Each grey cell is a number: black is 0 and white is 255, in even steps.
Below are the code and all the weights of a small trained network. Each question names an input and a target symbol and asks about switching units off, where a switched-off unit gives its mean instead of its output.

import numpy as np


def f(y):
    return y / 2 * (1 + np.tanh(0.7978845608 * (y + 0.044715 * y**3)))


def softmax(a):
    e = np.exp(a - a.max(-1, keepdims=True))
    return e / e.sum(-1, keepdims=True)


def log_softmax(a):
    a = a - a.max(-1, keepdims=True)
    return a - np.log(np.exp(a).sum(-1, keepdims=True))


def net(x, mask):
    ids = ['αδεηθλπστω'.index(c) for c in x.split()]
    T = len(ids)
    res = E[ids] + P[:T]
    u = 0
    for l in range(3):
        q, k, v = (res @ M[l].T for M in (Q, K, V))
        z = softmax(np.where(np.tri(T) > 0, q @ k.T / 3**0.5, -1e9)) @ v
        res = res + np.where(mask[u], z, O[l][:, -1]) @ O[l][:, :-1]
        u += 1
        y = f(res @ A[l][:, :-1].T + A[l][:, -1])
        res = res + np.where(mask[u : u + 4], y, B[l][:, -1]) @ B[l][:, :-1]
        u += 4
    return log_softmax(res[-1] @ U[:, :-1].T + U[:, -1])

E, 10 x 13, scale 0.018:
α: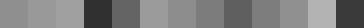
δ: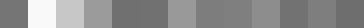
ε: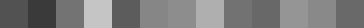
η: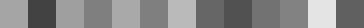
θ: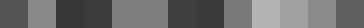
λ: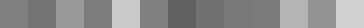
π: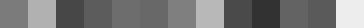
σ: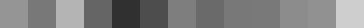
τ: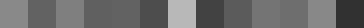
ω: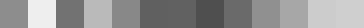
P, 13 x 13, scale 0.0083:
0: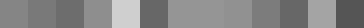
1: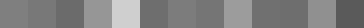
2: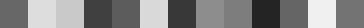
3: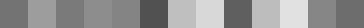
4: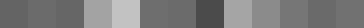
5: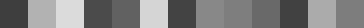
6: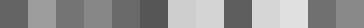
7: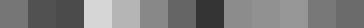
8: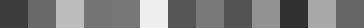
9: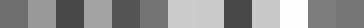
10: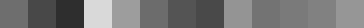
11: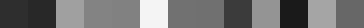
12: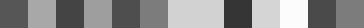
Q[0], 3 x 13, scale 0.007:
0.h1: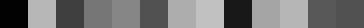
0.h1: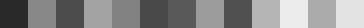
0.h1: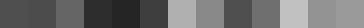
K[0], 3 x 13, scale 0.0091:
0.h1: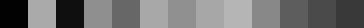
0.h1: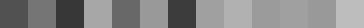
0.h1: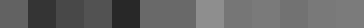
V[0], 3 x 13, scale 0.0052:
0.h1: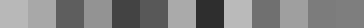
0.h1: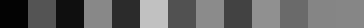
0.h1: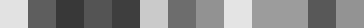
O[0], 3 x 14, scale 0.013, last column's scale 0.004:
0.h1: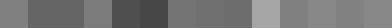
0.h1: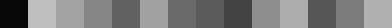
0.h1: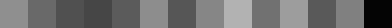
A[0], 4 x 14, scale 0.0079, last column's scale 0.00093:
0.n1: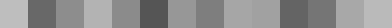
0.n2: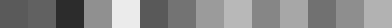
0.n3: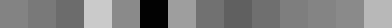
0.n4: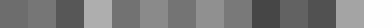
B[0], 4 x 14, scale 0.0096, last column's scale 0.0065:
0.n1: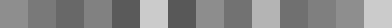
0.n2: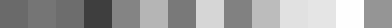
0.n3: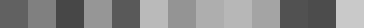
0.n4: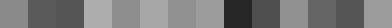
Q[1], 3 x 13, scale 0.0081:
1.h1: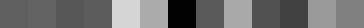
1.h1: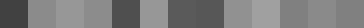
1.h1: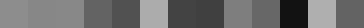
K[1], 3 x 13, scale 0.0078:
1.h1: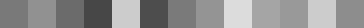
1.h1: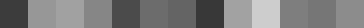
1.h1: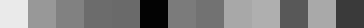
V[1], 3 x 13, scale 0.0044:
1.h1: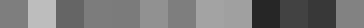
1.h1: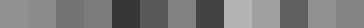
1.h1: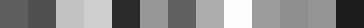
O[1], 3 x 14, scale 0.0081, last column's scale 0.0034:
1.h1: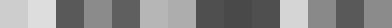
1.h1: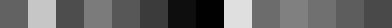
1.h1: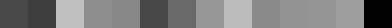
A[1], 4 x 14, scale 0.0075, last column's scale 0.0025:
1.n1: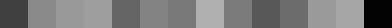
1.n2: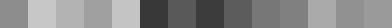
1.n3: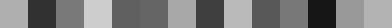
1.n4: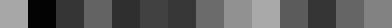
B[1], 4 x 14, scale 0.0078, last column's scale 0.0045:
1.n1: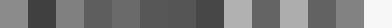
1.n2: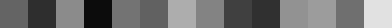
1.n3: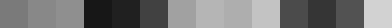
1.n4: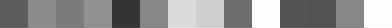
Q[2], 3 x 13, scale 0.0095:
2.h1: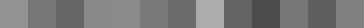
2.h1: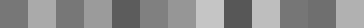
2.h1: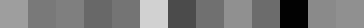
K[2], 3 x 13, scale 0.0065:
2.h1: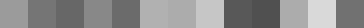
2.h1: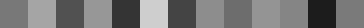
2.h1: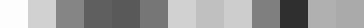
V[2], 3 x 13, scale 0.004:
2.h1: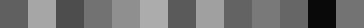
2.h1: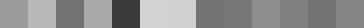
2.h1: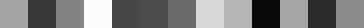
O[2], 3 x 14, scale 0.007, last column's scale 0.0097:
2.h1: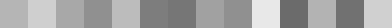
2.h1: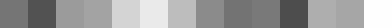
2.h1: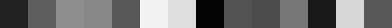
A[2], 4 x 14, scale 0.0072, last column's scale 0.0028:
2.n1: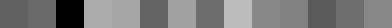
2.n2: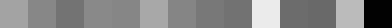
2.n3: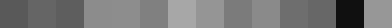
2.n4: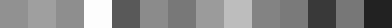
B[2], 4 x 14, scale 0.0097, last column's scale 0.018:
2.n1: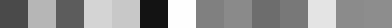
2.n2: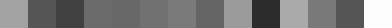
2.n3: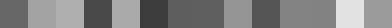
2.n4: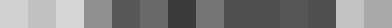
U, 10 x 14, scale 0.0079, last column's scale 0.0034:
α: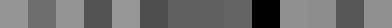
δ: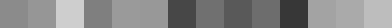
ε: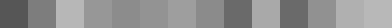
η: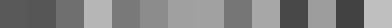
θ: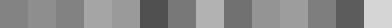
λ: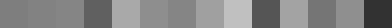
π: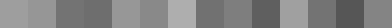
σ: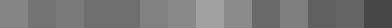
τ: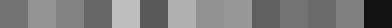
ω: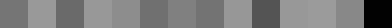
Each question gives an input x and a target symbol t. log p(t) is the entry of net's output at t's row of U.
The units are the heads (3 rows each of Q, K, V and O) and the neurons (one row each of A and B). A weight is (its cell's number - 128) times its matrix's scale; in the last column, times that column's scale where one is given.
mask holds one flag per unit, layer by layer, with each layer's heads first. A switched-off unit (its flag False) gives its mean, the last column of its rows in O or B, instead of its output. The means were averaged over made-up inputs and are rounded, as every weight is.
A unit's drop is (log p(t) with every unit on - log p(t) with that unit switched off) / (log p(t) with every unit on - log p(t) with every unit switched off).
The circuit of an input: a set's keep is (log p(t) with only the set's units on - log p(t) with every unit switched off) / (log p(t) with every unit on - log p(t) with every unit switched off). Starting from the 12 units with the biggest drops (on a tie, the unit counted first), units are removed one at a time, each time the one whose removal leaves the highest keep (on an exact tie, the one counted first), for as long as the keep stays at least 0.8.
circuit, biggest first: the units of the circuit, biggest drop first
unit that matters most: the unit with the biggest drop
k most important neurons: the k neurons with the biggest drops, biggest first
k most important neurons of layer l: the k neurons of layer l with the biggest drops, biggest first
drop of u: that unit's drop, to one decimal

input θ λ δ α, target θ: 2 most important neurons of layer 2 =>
2.n2, 2.n4
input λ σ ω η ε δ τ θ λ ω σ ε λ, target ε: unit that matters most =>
2.n2
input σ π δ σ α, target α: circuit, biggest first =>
0.n3, 1.n4
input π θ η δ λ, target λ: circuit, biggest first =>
2.n2, 0.n2, 0.h1
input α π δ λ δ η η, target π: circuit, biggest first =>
1.h1, 0.n4
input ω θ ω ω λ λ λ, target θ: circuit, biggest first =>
2.h1, 0.h1
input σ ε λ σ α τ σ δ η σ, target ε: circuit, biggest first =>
2.n2, 0.h1, 1.h1, 2.h1
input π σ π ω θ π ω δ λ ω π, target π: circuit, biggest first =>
0.n4, 1.h1
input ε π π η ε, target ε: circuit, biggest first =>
2.n2, 0.h1, 1.h1
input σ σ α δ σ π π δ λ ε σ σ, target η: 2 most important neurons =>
1.n4, 2.n4
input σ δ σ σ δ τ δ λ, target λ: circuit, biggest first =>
0.n2, 2.n2, 0.h1
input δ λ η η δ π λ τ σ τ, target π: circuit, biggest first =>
1.h1, 0.n4
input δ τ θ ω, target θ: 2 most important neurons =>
2.n2, 0.n3
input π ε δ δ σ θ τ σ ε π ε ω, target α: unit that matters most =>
1.n2
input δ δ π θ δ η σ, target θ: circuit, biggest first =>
0.h1, 2.h1
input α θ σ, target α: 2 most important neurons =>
0.n3, 0.n1
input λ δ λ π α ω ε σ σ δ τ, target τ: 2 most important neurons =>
2.n3, 2.n1
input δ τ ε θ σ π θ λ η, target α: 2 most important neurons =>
1.n2, 0.n3
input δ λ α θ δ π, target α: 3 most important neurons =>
1.n1, 1.n4, 0.n3
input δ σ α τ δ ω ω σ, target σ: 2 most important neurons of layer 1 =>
1.n3, 1.n4
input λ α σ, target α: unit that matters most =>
2.h1
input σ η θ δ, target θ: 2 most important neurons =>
2.n2, 2.n4
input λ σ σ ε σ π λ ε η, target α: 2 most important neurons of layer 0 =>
0.n3, 0.n2
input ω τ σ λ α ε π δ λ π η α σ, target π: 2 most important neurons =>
2.n2, 0.n4
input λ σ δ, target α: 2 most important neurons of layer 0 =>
0.n3, 0.n2
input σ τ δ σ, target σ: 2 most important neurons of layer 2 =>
2.n2, 2.n4
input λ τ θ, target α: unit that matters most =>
0.n3
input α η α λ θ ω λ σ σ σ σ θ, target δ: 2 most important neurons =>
0.n3, 2.n3
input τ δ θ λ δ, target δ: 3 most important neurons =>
2.n4, 0.n3, 0.n1
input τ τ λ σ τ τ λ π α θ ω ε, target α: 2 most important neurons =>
1.n1, 1.n4
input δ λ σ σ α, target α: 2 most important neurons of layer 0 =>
0.n3, 0.n1
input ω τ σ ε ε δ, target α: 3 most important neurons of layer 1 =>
1.n2, 1.n4, 1.n1
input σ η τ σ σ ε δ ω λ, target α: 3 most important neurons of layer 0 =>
0.n3, 0.n4, 0.n1
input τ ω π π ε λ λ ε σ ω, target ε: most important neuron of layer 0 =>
0.n1
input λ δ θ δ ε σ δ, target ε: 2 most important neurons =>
2.n2, 1.n1
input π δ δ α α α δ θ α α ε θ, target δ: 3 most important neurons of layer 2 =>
2.n2, 2.n3, 2.n1
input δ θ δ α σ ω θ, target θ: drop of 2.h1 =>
0.8
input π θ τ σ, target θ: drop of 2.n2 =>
0.2
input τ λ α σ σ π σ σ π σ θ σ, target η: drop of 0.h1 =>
0.8
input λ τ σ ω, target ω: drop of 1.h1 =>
0.2
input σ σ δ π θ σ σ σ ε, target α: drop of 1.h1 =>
0.5
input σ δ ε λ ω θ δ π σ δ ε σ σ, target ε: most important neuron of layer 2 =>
2.n2
